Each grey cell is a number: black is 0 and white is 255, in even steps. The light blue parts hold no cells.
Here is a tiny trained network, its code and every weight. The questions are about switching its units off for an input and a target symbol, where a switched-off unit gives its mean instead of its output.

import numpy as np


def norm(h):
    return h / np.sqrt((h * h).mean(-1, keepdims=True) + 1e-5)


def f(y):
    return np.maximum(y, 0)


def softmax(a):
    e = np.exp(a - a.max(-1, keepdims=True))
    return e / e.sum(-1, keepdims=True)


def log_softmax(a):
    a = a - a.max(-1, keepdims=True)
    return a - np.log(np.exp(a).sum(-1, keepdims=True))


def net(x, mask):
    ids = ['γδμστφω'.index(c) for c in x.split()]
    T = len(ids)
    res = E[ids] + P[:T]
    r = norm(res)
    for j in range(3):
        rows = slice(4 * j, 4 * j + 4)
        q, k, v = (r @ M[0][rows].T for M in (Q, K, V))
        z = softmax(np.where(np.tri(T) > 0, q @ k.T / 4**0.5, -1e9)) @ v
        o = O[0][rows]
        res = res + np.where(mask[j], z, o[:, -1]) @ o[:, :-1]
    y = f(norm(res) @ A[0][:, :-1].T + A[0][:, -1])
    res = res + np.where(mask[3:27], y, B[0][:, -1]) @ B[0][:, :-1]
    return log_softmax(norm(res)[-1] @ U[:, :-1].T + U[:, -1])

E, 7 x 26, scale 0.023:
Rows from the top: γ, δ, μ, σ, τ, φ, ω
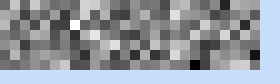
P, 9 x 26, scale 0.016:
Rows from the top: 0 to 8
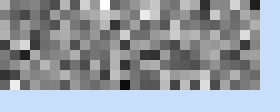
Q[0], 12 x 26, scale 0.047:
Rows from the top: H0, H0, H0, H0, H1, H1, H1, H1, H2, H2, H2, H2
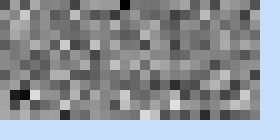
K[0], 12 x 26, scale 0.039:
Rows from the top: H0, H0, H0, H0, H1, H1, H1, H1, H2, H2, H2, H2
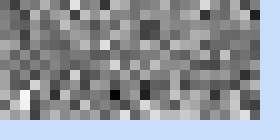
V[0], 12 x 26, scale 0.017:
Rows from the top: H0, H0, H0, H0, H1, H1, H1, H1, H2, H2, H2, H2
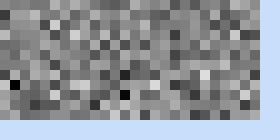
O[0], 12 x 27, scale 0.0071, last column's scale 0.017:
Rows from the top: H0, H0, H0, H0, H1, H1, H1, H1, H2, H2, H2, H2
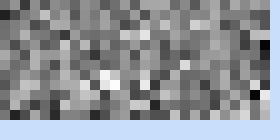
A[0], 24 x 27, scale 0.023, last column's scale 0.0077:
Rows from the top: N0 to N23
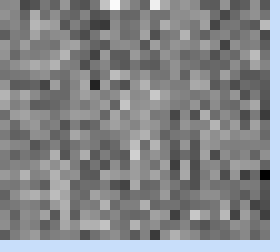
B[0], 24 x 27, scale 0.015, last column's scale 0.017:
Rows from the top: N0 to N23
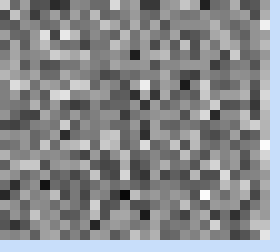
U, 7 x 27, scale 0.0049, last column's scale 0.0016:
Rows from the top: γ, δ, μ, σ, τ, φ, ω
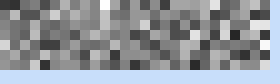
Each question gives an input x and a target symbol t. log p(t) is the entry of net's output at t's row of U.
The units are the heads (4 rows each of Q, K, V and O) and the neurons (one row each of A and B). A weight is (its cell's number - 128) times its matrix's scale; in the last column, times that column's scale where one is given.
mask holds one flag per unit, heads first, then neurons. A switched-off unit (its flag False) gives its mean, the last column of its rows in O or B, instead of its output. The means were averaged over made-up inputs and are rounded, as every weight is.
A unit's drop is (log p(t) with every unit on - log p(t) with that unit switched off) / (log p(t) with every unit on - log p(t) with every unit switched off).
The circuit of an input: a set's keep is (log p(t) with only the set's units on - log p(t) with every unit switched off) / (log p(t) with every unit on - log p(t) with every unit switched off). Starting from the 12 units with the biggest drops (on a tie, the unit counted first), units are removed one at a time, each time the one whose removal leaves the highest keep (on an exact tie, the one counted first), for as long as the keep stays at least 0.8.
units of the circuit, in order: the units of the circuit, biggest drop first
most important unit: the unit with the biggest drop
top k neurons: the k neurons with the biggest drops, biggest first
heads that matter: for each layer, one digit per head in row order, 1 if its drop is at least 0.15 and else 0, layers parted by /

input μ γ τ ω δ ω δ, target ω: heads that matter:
001
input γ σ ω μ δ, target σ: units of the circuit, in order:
(H2; N17)
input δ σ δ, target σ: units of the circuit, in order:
(H0; N21; H1)
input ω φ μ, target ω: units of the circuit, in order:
(H2; N14)
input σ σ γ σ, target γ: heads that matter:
011
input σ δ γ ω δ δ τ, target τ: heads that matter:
000
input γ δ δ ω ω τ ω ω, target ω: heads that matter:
100
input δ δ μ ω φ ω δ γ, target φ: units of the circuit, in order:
(H2; H0)
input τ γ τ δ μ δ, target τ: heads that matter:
101
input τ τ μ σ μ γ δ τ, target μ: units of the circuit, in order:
(H2)
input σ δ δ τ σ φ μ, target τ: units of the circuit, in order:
(H2; N13)
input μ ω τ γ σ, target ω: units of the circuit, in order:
(H2; N7)
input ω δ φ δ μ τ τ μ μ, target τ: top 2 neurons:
(N13; N9)
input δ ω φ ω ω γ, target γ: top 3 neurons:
(N14; N18; N22)
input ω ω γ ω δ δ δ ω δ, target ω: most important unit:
H1
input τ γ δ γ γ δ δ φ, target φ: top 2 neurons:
(N23; N3)
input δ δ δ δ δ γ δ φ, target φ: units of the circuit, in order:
(H1; N20)
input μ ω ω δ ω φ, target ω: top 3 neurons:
(N9; N7; N12)
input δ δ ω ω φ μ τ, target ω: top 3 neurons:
(N9; N7; N14)
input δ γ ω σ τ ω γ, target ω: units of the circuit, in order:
(H0)
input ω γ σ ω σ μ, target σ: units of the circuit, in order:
(H2; N17)
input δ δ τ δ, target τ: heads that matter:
110
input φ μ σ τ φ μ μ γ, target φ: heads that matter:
101
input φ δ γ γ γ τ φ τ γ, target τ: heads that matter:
000
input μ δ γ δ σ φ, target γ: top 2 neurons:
(N2; N12)
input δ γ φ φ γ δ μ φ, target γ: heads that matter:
101
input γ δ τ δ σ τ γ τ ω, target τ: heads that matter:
001
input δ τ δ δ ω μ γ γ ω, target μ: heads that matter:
101
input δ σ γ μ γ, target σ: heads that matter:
001
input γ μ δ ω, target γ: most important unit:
N14
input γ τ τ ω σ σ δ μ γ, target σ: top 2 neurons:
(N17; N12)
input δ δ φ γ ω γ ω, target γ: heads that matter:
001
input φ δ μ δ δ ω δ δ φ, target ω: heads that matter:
101
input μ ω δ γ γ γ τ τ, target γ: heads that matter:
101
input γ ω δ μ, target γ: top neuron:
(N12)
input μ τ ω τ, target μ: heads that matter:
001
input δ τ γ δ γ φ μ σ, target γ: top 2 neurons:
(N2; N12)
